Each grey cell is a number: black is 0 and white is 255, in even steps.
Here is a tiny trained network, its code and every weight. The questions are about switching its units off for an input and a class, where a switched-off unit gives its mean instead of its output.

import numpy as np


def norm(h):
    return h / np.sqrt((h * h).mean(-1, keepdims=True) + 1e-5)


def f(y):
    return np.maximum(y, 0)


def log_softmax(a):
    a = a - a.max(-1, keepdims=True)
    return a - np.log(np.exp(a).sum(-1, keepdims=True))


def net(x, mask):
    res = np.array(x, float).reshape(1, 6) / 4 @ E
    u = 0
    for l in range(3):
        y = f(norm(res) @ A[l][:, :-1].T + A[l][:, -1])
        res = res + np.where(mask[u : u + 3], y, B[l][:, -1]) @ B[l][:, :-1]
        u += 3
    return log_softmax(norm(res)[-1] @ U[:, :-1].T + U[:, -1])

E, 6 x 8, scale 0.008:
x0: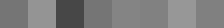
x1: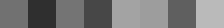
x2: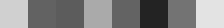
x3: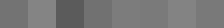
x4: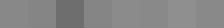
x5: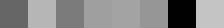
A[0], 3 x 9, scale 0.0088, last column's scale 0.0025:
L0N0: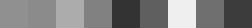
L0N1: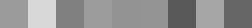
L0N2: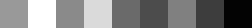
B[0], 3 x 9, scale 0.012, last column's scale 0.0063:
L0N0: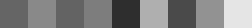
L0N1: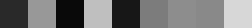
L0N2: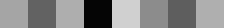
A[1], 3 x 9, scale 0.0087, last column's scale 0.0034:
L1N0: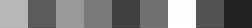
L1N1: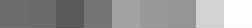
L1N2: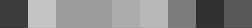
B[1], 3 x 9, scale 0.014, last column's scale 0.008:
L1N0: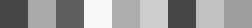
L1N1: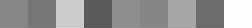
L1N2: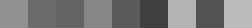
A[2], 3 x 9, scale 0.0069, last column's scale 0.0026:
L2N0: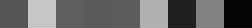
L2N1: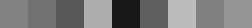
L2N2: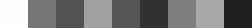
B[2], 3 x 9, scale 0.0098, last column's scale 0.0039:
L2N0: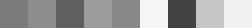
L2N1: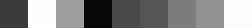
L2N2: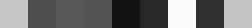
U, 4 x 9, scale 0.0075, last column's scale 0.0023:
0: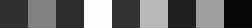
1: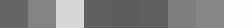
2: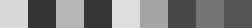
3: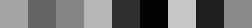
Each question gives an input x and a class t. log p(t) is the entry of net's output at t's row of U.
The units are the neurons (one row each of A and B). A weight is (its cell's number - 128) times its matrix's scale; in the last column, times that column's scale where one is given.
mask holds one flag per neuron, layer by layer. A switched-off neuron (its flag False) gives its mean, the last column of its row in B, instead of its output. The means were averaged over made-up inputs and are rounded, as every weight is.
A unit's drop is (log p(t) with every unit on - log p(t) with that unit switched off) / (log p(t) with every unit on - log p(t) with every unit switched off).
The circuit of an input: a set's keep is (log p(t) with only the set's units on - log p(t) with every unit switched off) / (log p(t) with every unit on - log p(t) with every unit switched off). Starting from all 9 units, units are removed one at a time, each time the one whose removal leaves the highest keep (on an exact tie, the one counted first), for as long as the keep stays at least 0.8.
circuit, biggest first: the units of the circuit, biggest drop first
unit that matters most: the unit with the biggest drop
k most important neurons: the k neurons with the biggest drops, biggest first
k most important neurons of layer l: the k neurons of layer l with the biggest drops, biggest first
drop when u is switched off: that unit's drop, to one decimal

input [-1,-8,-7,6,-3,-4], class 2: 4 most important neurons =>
[L0N2 L0N1 L2N2 L2N1]
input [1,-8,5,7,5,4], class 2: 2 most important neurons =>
[L0N2 L1N2]
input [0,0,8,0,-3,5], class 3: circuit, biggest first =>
[L2N2]
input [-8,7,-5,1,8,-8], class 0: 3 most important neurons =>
[L0N2 L1N0 L1N1]
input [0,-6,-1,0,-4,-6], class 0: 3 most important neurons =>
[L1N1 L2N0 L1N2]
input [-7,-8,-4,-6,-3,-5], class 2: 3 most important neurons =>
[L0N2 L0N1 L2N1]
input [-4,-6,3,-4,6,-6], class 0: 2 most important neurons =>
[L1N1 L1N2]
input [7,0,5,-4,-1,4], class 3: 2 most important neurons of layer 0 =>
[L0N0 L0N2]
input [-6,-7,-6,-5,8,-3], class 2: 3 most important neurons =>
[L0N2 L0N1 L2N1]
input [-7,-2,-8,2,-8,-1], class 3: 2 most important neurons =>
[L1N2 L0N2]
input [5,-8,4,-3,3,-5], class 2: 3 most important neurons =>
[L0N2 L0N1 L1N2]
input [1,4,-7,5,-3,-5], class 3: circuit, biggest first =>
[L1N2 L0N2]
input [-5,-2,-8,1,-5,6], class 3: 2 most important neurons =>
[L1N2 L0N0]
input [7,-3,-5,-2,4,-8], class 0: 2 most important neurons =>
[L1N0 L1N1]
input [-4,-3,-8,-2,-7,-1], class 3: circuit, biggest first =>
[L1N2]
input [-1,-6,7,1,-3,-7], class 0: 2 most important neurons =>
[L1N0 L1N2]
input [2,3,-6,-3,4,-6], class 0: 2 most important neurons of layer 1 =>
[L1N0 L1N1]
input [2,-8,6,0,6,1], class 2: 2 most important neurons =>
[L0N2 L1N2]
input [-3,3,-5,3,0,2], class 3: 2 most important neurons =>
[L0N2 L1N2]
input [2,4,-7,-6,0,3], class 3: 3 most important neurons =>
[L1N2 L0N2 L0N0]
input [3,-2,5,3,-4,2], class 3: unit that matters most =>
L0N0
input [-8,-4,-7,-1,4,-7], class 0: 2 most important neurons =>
[L1N0 L1N1]
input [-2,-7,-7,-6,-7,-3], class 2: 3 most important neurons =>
[L0N2 L0N1 L2N1]
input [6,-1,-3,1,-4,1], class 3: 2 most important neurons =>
[L1N2 L0N0]
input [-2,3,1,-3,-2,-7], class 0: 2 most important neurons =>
[L0N2 L1N0]
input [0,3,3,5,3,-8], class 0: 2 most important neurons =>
[L1N0 L0N2]
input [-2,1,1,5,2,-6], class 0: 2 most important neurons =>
[L0N2 L1N0]
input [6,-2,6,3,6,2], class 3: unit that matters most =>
L2N2
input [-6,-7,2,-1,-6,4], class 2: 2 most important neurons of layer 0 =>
[L0N2 L0N0]
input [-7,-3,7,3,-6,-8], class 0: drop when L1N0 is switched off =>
0.6
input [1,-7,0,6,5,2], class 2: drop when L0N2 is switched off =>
1.1
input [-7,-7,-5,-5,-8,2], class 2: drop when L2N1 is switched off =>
0.2
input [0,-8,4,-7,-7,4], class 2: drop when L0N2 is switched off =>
1.4
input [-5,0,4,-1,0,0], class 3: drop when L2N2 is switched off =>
0.4
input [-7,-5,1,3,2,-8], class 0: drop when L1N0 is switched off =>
0.1
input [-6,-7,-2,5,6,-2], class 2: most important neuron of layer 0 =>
[L0N2]
